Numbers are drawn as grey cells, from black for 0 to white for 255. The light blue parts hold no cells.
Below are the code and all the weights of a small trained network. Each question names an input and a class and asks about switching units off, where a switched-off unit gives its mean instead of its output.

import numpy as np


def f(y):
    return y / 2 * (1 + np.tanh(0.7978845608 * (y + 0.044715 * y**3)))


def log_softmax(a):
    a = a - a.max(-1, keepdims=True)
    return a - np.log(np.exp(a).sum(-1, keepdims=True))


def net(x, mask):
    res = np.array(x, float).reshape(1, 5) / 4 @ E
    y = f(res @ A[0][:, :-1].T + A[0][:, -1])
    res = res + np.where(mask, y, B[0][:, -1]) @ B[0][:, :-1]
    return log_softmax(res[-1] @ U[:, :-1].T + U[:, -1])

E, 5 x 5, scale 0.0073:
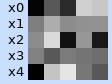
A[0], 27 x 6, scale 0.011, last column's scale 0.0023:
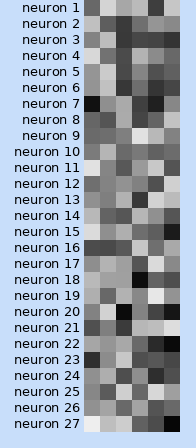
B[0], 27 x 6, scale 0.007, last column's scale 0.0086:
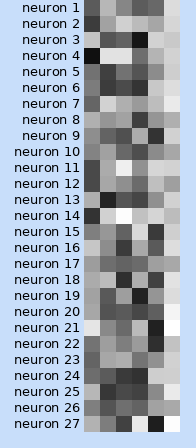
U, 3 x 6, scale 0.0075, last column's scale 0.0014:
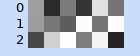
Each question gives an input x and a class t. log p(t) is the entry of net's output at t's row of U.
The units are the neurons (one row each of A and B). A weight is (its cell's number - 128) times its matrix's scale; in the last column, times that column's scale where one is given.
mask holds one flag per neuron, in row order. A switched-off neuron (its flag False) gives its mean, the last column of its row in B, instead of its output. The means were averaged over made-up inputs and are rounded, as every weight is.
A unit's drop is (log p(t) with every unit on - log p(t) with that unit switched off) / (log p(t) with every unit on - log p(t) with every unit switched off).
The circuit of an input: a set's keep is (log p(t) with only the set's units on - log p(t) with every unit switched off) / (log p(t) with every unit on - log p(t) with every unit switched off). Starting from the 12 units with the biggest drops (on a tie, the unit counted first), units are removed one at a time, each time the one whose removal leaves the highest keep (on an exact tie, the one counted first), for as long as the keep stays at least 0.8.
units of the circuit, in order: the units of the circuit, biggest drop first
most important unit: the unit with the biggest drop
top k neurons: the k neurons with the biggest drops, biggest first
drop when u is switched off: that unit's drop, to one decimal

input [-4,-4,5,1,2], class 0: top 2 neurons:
neuron 3; neuron 6
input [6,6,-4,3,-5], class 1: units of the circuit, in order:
neuron 21
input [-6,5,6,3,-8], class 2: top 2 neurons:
neuron 4; neuron 11
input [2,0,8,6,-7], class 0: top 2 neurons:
neuron 20; neuron 6
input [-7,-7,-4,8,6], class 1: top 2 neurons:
neuron 27; neuron 18
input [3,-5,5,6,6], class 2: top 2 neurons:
neuron 7; neuron 25
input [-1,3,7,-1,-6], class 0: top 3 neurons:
neuron 20; neuron 6; neuron 3
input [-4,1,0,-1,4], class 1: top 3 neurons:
neuron 27; neuron 4; neuron 11
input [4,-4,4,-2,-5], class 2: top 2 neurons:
neuron 4; neuron 14
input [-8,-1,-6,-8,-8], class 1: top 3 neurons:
neuron 27; neuron 15; neuron 18
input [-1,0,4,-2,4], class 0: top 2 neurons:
neuron 4; neuron 14
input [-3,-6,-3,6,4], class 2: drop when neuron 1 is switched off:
-0.1
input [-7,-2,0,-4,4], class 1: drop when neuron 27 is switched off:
0.1
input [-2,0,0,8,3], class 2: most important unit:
neuron 21
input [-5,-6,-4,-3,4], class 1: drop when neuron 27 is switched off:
0.4
